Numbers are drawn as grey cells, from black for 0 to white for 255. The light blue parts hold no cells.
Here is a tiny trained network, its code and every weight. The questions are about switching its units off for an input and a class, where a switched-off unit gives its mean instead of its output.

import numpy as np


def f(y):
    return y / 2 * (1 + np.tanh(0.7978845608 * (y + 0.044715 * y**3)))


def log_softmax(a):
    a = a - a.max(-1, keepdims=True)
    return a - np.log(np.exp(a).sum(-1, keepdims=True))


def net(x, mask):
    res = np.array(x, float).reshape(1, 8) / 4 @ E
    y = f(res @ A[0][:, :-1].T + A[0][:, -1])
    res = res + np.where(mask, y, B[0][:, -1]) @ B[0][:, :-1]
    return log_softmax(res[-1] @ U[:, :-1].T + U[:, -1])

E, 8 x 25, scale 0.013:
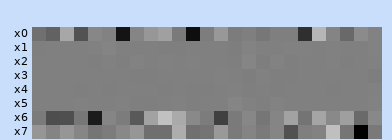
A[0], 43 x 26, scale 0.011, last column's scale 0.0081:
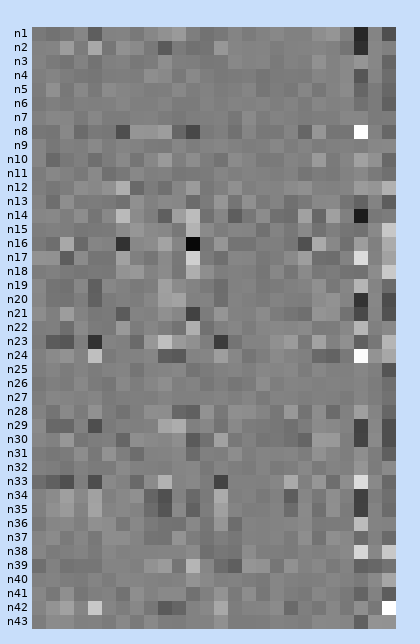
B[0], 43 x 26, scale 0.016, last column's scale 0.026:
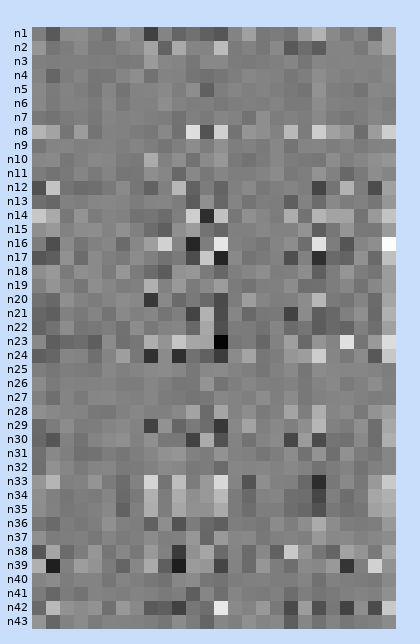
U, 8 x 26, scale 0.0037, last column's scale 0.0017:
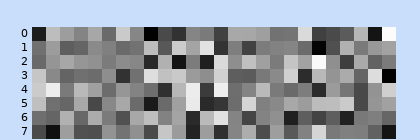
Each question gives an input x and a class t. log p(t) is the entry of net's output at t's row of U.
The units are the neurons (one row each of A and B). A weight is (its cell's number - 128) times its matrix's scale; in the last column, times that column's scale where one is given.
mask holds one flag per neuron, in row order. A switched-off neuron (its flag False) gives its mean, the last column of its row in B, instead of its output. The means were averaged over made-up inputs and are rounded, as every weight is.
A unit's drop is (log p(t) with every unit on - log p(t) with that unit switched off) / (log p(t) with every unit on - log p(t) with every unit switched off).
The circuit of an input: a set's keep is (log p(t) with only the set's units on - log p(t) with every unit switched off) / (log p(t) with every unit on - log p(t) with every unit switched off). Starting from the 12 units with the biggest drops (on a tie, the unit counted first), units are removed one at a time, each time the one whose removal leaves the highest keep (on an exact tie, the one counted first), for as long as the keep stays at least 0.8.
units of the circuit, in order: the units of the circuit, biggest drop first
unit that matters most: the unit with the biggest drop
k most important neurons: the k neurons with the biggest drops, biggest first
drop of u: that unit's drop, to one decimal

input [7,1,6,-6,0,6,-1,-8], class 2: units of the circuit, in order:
n24
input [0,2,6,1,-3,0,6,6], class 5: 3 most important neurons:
n16, n14, n17
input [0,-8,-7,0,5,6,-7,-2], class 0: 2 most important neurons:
n16, n14
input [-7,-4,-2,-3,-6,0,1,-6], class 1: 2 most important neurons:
n33, n42
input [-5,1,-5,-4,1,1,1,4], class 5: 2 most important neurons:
n33, n42
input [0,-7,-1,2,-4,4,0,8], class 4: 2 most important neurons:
n14, n16
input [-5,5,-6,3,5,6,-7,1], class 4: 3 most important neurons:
n14, n34, n35
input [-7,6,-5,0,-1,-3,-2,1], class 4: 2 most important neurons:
n14, n24
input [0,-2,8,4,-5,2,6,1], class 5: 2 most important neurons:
n16, n17
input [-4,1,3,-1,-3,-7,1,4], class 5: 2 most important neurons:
n33, n42
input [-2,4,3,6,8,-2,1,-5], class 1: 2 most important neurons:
n33, n42
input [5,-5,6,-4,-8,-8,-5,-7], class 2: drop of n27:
0.0
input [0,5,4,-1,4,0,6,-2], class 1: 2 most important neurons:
n16, n14
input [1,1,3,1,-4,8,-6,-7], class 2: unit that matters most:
n8
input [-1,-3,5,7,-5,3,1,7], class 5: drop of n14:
0.1
